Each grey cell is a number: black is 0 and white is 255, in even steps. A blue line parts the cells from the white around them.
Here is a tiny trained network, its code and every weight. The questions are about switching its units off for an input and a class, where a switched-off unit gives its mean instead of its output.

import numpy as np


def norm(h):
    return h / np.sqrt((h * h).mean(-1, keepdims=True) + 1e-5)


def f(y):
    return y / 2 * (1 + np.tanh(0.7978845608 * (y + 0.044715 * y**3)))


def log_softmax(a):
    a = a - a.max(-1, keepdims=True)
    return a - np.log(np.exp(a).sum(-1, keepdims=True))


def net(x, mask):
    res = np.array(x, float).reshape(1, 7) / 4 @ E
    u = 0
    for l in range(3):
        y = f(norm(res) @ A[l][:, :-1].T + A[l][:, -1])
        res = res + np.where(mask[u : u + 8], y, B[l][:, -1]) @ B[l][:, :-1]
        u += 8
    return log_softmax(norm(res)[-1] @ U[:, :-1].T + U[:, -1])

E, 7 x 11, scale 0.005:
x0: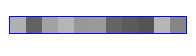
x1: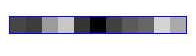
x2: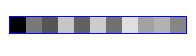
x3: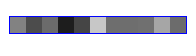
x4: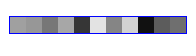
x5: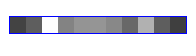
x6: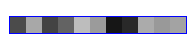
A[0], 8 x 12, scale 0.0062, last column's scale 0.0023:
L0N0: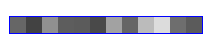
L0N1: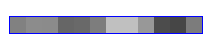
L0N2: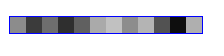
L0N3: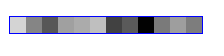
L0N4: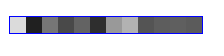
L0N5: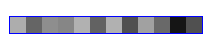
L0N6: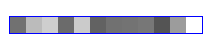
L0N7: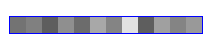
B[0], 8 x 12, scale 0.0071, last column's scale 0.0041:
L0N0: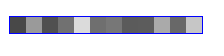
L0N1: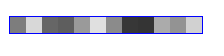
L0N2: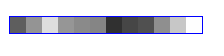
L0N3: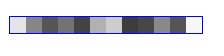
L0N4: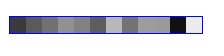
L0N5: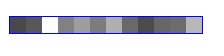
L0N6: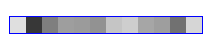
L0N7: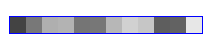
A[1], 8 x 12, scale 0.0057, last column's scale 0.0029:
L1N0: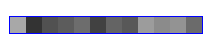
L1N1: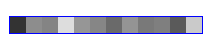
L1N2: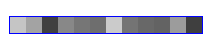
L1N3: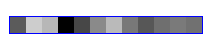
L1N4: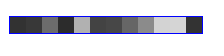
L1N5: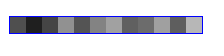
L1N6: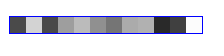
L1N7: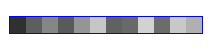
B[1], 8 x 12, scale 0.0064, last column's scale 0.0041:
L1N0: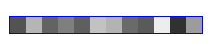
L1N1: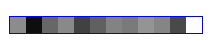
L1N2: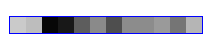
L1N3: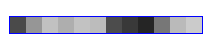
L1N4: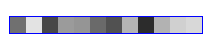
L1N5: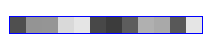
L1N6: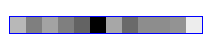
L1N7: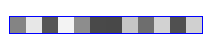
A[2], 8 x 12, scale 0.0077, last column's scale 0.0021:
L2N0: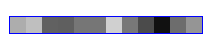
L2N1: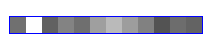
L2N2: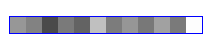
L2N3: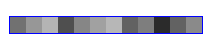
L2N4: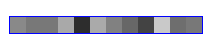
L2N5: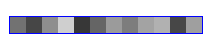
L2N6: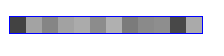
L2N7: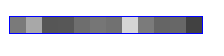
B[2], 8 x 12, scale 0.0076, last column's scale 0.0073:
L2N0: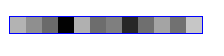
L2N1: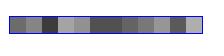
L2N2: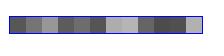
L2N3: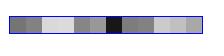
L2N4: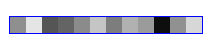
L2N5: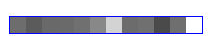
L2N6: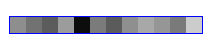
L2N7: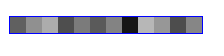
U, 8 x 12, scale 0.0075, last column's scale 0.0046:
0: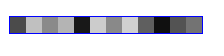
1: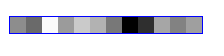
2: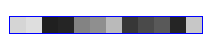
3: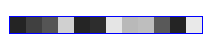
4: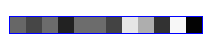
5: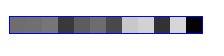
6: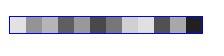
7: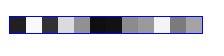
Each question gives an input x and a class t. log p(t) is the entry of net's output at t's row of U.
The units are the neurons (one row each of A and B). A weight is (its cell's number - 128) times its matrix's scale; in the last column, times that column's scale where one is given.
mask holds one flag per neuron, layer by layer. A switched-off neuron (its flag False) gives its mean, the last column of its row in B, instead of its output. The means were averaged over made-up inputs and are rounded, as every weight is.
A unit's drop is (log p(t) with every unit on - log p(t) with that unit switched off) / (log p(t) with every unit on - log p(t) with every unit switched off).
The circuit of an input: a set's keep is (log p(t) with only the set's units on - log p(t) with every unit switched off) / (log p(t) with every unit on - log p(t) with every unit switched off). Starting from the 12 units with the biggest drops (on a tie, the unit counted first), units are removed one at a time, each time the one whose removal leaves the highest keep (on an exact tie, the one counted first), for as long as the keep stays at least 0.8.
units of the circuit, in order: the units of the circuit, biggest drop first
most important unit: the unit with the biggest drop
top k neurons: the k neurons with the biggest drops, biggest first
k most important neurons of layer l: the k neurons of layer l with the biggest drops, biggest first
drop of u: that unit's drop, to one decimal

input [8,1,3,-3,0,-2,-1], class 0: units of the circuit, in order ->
(L2N4)
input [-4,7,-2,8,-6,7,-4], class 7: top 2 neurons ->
(L1N4, L0N0)
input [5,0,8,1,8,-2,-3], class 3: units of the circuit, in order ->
(L0N7, L1N1)
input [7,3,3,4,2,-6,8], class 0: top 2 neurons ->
(L2N0, L2N4)
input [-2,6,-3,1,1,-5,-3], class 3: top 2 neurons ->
(L0N4, L2N5)
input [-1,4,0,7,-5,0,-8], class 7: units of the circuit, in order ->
(L0N0, L1N4)
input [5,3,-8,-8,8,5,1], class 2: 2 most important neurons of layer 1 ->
(L1N2, L1N3)
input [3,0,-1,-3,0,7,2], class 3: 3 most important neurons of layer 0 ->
(L0N3, L0N1, L0N2)
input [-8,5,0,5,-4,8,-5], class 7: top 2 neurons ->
(L0N0, L1N4)
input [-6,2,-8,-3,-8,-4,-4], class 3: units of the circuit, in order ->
(L0N4, L0N3, L2N0)
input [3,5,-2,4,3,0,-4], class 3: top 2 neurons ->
(L0N4, L1N5)
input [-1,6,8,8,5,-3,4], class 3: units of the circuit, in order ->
(L0N7, L2N5)
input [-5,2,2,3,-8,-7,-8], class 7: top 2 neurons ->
(L0N0, L1N4)
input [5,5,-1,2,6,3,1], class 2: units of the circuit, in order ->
(L0N3)
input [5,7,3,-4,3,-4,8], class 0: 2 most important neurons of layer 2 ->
(L2N4, L2N0)
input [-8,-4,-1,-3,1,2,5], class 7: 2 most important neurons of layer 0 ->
(L0N3, L0N2)
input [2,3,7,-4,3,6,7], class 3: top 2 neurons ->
(L1N1, L2N5)
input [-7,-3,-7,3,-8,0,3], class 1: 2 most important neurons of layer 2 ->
(L2N1, L2N4)
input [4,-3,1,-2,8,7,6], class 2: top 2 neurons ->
(L0N3, L2N0)
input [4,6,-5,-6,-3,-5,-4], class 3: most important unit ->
L0N4
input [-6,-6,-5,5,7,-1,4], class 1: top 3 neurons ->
(L0N2, L1N3, L2N3)
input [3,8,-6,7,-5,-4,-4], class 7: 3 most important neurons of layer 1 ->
(L1N4, L1N5, L1N1)
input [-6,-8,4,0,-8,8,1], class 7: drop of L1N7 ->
0.9
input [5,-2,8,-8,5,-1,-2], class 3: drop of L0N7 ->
0.2
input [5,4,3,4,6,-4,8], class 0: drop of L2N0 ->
0.2
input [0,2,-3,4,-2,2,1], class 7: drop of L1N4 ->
0.1
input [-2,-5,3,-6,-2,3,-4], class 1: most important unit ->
L0N1
